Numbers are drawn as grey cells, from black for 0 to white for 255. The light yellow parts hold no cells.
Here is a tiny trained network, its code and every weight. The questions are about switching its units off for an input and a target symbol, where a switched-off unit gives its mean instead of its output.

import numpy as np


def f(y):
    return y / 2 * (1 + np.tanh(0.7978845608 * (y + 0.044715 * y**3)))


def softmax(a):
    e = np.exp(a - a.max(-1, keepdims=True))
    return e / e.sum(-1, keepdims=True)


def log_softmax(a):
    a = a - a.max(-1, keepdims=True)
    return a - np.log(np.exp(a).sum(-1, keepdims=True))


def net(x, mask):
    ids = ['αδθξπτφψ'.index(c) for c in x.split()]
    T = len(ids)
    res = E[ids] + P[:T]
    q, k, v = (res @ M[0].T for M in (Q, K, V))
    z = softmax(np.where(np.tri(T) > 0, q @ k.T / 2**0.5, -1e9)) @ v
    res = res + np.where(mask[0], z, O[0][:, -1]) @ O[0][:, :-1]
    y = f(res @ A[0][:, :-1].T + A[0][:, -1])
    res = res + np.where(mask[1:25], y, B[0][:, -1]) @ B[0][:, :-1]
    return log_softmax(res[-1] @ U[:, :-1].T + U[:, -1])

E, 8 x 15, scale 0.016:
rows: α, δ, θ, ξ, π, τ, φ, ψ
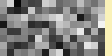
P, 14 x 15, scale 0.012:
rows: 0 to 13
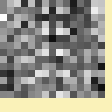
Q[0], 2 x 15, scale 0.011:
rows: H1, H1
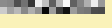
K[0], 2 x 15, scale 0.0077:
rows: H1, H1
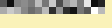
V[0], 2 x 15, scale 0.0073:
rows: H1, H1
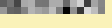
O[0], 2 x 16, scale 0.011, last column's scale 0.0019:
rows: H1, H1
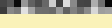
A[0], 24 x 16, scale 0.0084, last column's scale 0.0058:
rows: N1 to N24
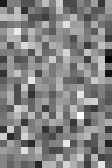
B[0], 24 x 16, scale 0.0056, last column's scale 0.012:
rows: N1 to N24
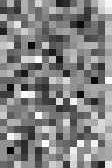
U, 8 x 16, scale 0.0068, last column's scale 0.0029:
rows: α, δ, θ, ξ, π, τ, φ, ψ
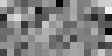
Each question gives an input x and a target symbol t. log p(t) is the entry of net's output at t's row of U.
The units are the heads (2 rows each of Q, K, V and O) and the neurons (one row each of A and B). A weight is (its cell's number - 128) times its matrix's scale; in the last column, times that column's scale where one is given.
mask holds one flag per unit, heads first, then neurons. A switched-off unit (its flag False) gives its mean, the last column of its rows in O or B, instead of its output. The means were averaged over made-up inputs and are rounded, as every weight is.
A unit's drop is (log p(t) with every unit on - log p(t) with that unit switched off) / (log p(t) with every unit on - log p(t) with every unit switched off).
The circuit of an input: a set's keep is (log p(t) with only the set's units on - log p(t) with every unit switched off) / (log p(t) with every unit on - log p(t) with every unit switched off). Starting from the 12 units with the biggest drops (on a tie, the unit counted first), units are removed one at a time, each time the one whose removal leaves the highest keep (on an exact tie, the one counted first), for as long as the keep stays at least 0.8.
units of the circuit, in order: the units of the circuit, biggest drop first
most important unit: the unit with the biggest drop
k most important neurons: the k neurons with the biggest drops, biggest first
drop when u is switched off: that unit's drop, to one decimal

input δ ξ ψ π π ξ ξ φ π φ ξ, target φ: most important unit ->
N11
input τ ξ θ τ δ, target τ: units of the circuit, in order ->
H1; N17; N5; N18
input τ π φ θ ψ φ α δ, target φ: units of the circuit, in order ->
H1; N11; N15; N6
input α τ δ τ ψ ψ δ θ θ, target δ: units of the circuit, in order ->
N1; N16
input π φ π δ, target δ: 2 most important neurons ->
N24; N1
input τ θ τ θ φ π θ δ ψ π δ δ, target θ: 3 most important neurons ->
N20; N1; N17
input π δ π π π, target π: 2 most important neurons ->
N21; N9
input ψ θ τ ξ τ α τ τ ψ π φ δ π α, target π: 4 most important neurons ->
N21; N9; N24; N14
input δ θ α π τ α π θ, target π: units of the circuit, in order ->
H1; N21; N9; N24
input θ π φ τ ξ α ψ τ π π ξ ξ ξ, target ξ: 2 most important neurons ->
N21; N9
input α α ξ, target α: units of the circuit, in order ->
N12; N3
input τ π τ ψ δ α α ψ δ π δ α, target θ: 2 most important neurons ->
N24; N1
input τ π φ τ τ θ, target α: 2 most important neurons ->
N7; N12
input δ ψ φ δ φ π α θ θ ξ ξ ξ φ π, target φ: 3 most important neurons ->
N17; N15; N11
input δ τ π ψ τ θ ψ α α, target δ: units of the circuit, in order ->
N1
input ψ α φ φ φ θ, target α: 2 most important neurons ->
N7; N16
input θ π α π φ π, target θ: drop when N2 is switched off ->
-0.1
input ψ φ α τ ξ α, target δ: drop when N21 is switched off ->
0.2
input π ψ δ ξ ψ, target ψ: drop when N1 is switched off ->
0.2
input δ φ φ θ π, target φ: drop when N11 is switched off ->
0.2
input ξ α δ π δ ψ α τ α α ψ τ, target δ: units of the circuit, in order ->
N22
